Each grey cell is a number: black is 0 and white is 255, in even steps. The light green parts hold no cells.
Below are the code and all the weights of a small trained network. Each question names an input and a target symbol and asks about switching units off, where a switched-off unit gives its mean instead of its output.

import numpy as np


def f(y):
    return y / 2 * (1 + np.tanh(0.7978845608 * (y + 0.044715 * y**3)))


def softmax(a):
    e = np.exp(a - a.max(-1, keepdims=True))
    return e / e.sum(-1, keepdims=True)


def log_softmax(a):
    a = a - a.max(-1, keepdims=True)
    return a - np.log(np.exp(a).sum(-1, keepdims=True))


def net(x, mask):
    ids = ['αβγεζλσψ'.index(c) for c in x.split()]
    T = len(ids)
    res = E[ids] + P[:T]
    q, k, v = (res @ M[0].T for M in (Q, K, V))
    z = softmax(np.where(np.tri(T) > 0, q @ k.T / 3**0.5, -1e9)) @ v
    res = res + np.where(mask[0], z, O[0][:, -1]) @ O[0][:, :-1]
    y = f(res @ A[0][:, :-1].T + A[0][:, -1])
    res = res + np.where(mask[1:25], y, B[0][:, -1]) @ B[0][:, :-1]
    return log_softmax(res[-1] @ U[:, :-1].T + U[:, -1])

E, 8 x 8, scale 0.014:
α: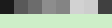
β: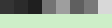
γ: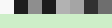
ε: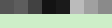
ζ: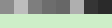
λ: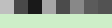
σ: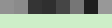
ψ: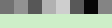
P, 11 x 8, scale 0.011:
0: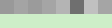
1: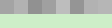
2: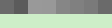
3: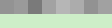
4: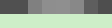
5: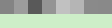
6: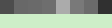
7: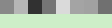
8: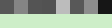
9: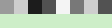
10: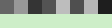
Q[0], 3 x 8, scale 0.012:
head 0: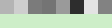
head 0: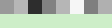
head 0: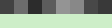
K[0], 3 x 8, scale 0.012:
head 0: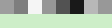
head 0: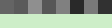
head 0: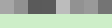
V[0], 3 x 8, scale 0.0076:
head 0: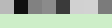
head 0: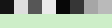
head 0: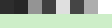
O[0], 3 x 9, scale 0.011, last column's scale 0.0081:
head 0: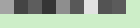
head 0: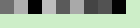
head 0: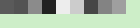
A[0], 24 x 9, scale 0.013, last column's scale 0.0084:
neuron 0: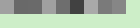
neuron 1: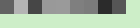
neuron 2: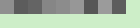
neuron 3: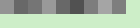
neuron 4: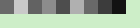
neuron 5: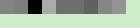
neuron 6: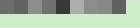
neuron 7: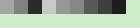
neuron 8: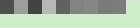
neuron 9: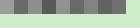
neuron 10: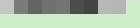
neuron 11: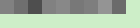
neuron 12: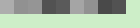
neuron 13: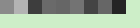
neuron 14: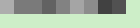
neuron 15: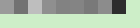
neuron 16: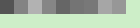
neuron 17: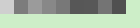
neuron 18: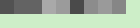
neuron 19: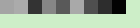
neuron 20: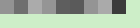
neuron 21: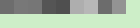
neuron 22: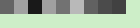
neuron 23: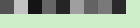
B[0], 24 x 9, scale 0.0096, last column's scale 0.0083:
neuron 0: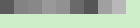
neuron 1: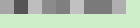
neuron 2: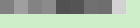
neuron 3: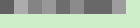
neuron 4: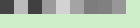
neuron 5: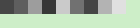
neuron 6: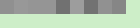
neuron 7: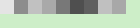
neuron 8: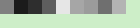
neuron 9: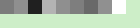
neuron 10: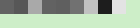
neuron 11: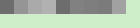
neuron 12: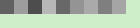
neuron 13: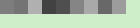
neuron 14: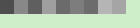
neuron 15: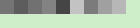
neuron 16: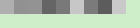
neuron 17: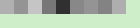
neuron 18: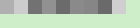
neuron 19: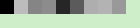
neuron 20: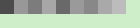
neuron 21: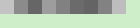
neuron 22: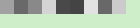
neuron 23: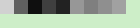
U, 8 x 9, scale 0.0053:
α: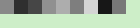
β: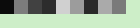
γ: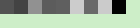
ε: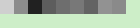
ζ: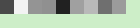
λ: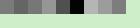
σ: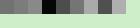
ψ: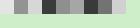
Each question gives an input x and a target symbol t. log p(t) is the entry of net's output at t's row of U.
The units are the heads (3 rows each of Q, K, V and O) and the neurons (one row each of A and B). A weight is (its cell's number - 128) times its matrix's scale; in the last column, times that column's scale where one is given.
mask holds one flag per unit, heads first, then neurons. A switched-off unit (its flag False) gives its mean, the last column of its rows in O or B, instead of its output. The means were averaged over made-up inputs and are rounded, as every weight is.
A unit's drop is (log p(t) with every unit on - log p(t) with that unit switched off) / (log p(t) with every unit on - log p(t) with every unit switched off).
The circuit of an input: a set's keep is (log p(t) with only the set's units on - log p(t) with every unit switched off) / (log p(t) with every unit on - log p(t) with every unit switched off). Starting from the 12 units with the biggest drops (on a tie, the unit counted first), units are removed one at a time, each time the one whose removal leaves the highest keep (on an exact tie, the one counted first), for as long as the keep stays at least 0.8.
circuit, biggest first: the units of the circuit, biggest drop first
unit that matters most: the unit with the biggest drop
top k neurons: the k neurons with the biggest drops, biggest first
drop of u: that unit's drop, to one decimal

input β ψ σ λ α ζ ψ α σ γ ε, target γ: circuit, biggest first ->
[head 0; neuron 15; neuron 20]
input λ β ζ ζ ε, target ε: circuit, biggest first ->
[head 0; neuron 23; neuron 21]
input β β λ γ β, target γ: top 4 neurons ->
[neuron 15; neuron 20; neuron 16; neuron 5]
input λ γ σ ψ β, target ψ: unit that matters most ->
neuron 16
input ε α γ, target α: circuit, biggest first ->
[head 0; neuron 9]
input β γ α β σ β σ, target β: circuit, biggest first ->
[head 0; neuron 9]
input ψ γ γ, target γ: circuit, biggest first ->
[head 0; neuron 15; neuron 20]
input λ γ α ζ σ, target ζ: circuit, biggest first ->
[head 0; neuron 20; neuron 5; neuron 3]
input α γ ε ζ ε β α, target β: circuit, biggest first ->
[neuron 22; neuron 10]
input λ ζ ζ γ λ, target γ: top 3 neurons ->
[neuron 15; neuron 20; neuron 22]
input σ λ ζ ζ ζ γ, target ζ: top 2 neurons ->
[neuron 20; neuron 17]
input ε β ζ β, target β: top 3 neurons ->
[neuron 5; neuron 22; neuron 8]
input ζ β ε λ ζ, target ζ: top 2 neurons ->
[neuron 19; neuron 12]
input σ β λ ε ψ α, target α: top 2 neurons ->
[neuron 8; neuron 22]
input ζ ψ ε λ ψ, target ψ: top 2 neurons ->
[neuron 7; neuron 9]
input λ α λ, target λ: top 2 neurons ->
[neuron 7; neuron 19]
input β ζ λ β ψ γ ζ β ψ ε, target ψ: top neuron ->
[neuron 9]
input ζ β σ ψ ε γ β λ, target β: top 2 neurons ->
[neuron 22; neuron 14]
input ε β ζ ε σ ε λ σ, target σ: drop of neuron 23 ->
0.1
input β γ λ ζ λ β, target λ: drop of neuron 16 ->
0.2
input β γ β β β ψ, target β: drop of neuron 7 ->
0.1
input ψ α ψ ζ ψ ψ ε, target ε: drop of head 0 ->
0.4
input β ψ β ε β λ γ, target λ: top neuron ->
[neuron 9]
